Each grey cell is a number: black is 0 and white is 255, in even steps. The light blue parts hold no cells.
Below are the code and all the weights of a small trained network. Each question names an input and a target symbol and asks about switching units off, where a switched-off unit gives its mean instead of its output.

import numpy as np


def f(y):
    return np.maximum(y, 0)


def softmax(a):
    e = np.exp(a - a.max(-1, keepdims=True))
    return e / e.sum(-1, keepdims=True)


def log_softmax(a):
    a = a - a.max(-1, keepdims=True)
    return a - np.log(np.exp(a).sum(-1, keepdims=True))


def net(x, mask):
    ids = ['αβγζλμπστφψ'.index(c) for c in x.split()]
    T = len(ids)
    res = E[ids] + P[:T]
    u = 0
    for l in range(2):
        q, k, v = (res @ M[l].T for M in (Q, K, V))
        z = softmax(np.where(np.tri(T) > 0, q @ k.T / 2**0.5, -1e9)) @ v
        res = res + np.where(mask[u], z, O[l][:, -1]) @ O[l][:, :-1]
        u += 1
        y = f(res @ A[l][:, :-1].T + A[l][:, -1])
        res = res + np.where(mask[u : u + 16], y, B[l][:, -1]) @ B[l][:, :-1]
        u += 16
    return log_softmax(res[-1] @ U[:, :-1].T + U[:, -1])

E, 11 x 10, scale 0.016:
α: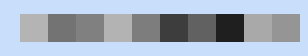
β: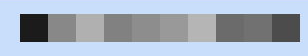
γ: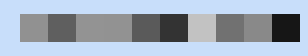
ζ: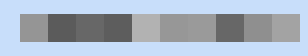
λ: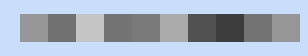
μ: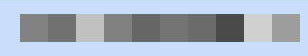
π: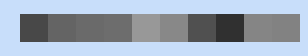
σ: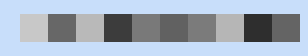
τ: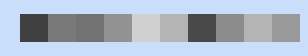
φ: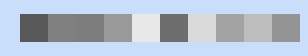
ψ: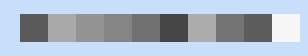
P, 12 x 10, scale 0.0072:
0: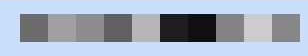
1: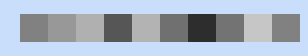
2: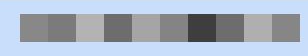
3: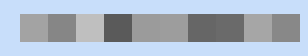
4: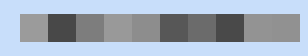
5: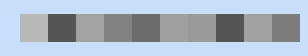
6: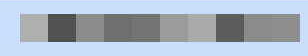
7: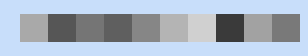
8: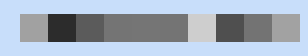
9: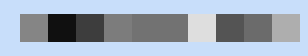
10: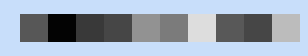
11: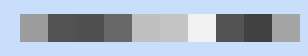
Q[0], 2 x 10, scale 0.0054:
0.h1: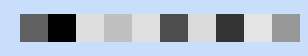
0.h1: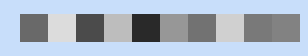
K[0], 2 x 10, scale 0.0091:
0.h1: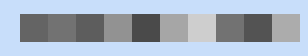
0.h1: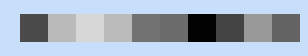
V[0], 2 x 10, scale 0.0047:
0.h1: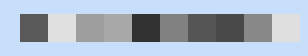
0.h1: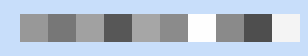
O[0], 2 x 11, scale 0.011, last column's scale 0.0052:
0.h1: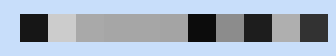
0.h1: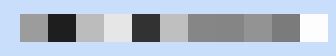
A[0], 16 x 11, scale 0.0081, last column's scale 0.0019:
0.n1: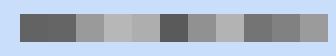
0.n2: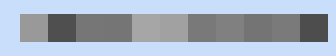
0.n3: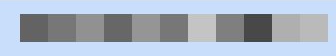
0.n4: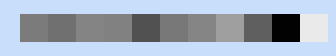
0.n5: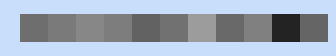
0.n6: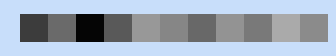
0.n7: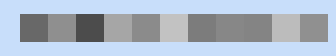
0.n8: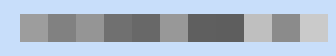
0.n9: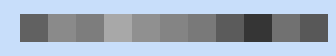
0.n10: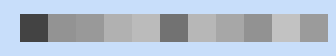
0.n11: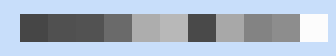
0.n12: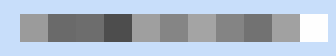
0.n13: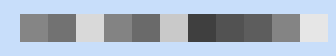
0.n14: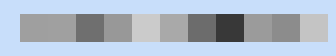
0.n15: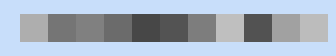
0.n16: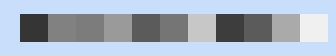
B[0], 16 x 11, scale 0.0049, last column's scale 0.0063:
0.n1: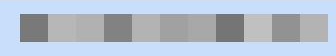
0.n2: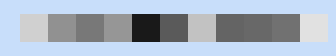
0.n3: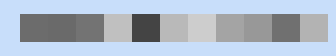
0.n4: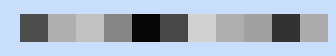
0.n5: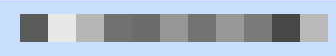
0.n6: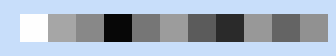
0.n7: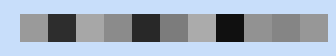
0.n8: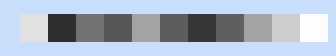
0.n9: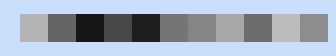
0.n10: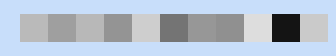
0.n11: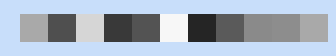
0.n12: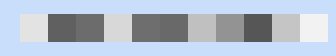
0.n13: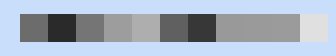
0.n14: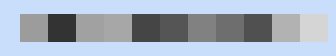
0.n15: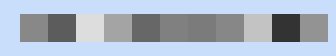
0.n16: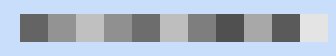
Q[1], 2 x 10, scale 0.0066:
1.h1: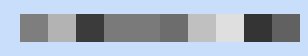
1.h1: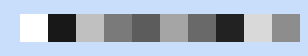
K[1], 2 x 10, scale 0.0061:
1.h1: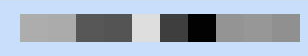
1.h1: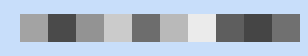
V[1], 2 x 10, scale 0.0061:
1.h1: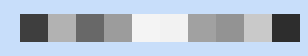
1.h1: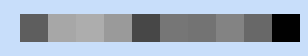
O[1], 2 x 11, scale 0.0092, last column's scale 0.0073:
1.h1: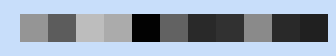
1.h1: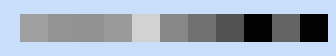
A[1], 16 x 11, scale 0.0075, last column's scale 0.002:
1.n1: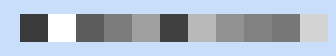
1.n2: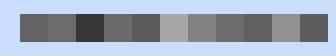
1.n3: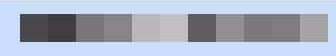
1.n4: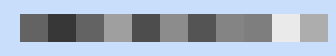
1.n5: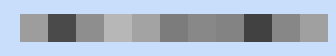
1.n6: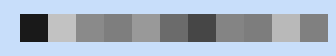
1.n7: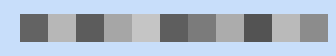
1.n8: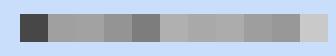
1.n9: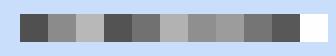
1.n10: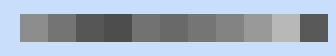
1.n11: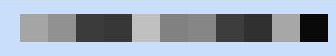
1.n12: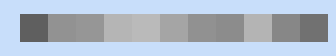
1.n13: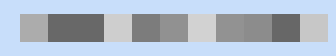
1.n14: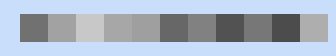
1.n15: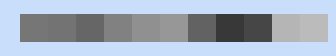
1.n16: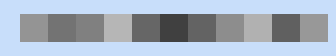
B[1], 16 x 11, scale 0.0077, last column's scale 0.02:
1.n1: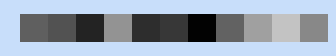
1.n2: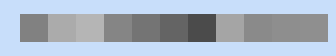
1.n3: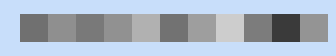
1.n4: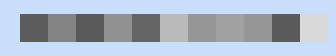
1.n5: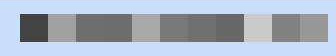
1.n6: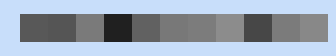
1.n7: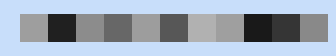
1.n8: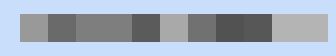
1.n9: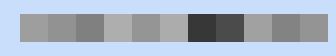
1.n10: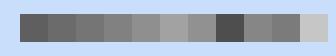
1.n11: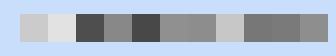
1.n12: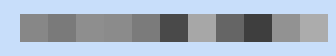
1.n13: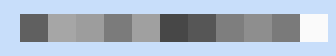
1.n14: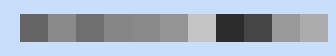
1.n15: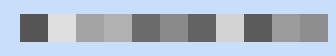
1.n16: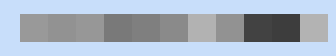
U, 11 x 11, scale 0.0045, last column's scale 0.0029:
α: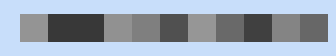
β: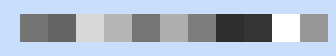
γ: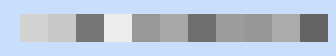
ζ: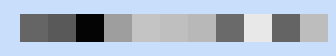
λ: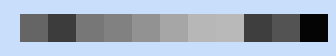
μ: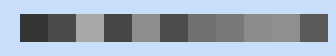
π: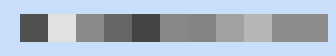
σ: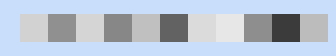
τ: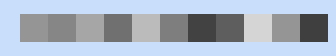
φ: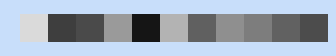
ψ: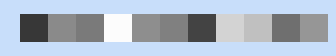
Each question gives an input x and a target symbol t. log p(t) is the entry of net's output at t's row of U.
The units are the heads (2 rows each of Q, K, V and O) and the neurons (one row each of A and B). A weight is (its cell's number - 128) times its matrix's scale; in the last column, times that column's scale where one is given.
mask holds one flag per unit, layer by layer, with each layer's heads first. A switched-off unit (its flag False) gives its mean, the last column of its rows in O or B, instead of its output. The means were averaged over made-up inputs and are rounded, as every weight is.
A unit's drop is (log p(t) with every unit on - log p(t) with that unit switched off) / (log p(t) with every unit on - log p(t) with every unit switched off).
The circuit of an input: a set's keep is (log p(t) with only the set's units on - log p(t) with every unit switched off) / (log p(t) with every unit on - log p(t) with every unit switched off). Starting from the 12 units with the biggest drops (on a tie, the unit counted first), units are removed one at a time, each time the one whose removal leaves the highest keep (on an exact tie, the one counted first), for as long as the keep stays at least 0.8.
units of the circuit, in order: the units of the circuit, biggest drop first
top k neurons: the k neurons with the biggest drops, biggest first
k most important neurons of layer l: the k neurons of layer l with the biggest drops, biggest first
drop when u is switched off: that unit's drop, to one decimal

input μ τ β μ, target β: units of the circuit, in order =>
[1.h1 1.n14 0.h1]
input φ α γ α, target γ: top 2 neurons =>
[1.n11 0.n4]
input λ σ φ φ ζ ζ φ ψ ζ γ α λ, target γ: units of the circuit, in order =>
[0.n4 1.h1 1.n11]
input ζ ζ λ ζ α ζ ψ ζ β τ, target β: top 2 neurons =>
[0.n8 0.n4]
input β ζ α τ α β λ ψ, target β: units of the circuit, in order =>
[0.h1 0.n16 1.h1]
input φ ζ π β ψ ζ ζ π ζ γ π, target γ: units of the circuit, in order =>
[0.n4 1.h1 1.n11]
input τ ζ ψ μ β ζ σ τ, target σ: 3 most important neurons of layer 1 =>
[1.n3 1.n7 1.n11]
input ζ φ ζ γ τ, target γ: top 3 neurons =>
[0.n4 1.n11 1.n15]
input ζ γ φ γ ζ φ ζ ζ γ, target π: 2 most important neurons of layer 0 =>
[0.n5 0.n4]
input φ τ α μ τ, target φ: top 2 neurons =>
[0.n8 1.n13]
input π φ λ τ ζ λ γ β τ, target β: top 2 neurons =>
[0.n3 1.n14]
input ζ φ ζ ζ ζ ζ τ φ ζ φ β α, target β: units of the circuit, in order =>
[1.h1 1.n14 0.n16 0.n8]
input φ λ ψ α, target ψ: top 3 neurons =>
[0.n13 1.n15 1.n4]
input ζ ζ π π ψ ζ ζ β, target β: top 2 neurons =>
[1.n14 0.n16]
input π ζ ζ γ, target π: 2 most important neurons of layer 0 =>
[0.n4 0.n5]
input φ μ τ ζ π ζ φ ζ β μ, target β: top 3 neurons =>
[0.n4 0.n8 0.n16]
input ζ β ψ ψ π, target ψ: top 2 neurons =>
[1.n15 0.n13]
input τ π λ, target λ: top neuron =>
[1.n7]
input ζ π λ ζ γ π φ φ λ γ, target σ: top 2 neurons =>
[1.n16 0.n4]
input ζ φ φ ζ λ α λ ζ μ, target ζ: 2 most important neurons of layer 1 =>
[1.n4 1.n10]
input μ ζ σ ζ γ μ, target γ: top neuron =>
[0.n4]
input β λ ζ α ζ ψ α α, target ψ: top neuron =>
[0.n3]
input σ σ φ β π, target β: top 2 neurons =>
[0.n4 1.n14]
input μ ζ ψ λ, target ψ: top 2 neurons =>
[0.n13 0.n3]
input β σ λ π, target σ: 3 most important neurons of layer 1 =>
[1.n7 1.n11 1.n3]
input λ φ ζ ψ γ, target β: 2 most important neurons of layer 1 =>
[1.n14 1.n4]
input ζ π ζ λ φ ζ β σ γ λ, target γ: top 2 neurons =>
[1.n11 0.n4]
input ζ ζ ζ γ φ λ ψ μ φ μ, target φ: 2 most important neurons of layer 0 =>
[0.n1 0.n10]
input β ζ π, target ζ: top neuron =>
[1.n13]
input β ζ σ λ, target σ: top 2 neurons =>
[1.n7 0.n4]
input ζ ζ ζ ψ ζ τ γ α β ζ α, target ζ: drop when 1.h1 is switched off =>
0.4
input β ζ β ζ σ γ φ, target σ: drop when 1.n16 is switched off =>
0.3
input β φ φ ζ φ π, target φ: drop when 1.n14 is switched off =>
0.0
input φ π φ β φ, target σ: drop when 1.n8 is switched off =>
0.1
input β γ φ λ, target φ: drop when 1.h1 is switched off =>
0.9
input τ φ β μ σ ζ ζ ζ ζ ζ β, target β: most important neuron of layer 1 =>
[1.n8]
